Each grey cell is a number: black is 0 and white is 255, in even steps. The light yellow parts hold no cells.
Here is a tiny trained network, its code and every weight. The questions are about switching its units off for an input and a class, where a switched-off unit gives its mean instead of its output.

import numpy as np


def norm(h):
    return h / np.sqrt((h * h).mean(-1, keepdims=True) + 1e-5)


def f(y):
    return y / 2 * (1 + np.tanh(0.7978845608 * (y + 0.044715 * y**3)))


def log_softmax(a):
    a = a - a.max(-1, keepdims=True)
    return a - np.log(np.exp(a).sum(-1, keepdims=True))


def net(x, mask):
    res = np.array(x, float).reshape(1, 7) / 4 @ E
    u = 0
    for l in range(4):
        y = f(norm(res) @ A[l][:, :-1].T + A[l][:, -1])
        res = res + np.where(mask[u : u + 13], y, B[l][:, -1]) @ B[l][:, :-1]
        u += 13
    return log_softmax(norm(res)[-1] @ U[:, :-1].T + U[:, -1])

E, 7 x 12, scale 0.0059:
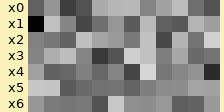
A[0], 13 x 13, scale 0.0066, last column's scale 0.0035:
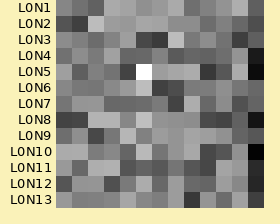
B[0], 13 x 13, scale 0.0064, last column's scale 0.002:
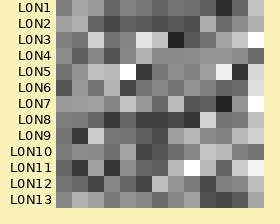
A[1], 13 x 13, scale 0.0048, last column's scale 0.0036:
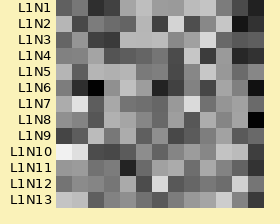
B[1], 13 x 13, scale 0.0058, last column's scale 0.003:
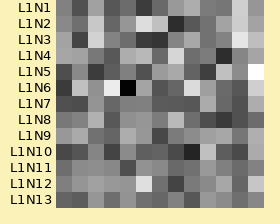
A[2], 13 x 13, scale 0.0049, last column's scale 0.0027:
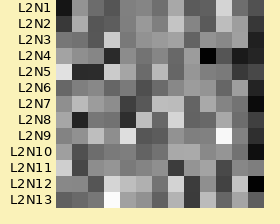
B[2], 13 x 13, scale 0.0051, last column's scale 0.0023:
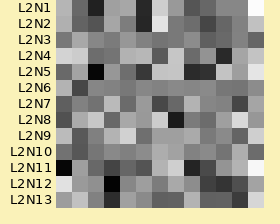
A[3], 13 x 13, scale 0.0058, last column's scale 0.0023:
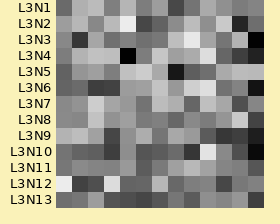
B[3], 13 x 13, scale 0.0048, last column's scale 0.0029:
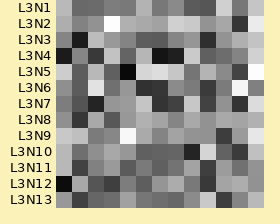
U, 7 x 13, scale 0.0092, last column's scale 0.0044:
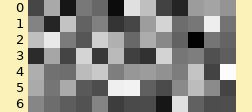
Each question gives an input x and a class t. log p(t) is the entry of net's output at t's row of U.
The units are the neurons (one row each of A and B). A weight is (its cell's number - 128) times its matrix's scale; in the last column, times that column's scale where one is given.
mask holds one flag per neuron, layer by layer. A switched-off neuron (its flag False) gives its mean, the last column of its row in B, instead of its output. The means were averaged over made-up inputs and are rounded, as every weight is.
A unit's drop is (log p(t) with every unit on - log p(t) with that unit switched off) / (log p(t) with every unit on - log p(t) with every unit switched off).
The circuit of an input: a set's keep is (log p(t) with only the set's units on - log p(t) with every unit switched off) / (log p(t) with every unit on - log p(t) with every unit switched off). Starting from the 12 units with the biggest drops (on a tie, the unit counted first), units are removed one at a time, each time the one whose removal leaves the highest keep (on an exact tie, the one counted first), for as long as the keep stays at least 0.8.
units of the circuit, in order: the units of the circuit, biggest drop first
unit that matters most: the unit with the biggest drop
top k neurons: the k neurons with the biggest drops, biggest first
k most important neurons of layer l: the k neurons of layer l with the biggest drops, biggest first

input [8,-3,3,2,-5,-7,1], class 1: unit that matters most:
L1N3
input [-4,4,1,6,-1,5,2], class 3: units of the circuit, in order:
(L3N4, L1N5, L2N7)
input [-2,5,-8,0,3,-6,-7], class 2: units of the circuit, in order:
(L2N4, L1N4)
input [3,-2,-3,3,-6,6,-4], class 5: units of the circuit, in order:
(L1N12, L3N5)
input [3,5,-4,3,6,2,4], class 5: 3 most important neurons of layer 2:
(L2N8, L2N5, L2N11)
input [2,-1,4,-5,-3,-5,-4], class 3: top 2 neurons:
(L1N6, L0N7)
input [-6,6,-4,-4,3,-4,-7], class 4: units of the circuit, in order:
(L2N9, L3N2)
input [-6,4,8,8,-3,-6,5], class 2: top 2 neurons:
(L2N12, L2N13)
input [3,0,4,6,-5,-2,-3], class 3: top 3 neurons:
(L3N4, L0N7, L0N3)
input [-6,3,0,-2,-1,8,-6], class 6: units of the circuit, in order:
(L1N10, L3N10)
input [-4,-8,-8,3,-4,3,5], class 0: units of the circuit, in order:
(L2N11, L3N12)
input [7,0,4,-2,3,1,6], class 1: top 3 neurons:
(L1N1, L1N3, L3N3)
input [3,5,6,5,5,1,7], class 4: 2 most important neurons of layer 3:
(L3N2, L3N7)
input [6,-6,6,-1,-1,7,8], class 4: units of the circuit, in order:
(L0N5)
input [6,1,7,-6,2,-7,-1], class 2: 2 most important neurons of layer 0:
(L0N11, L0N1)
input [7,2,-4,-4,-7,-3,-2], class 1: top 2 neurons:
(L1N3, L0N3)
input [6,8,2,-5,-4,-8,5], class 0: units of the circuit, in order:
(L0N12, L2N1)
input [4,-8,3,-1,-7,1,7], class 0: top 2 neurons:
(L2N5, L0N3)
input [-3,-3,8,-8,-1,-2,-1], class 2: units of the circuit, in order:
(L2N12, L2N13)
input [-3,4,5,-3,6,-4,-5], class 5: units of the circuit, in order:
(L0N3, L3N5)
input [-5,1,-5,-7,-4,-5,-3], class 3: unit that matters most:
L1N6
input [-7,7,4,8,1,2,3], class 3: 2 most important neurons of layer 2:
(L2N7, L2N11)
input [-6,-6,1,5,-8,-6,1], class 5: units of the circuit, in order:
(L1N12, L3N5)
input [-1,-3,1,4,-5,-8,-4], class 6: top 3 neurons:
(L0N8, L0N2, L0N3)
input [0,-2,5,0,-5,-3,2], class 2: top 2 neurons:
(L2N12, L0N3)
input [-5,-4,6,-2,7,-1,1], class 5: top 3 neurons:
(L2N8, L0N3, L0N7)
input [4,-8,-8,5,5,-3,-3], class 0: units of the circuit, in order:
(L2N5, L3N12)
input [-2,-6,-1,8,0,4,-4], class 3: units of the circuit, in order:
(L3N4)
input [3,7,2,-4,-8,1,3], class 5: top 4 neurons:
(L3N5, L1N12, L1N5, L2N5)
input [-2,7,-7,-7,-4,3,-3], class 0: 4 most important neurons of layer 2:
(L2N1, L2N2, L2N13, L2N12)
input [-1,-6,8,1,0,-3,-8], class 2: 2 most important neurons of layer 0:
(L0N5, L0N1)
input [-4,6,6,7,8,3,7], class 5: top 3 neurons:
(L1N2, L2N8, L1N6)
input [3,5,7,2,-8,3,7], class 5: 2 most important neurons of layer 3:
(L3N5, L3N1)
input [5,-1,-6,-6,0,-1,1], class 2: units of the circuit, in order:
(L2N4)
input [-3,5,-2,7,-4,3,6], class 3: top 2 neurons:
(L1N5, L3N4)
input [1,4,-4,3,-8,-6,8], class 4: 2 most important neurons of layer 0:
(L0N5, L0N3)
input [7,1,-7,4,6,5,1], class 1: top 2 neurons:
(L1N3, L1N1)
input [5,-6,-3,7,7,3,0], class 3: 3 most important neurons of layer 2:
(L2N7, L2N1, L2N2)
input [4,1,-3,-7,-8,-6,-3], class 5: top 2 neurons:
(L3N5, L3N4)
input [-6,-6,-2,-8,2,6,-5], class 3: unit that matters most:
L1N6
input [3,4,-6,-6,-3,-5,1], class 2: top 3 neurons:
(L2N4, L0N7, L1N4)
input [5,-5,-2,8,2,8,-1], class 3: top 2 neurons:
(L3N4, L2N7)
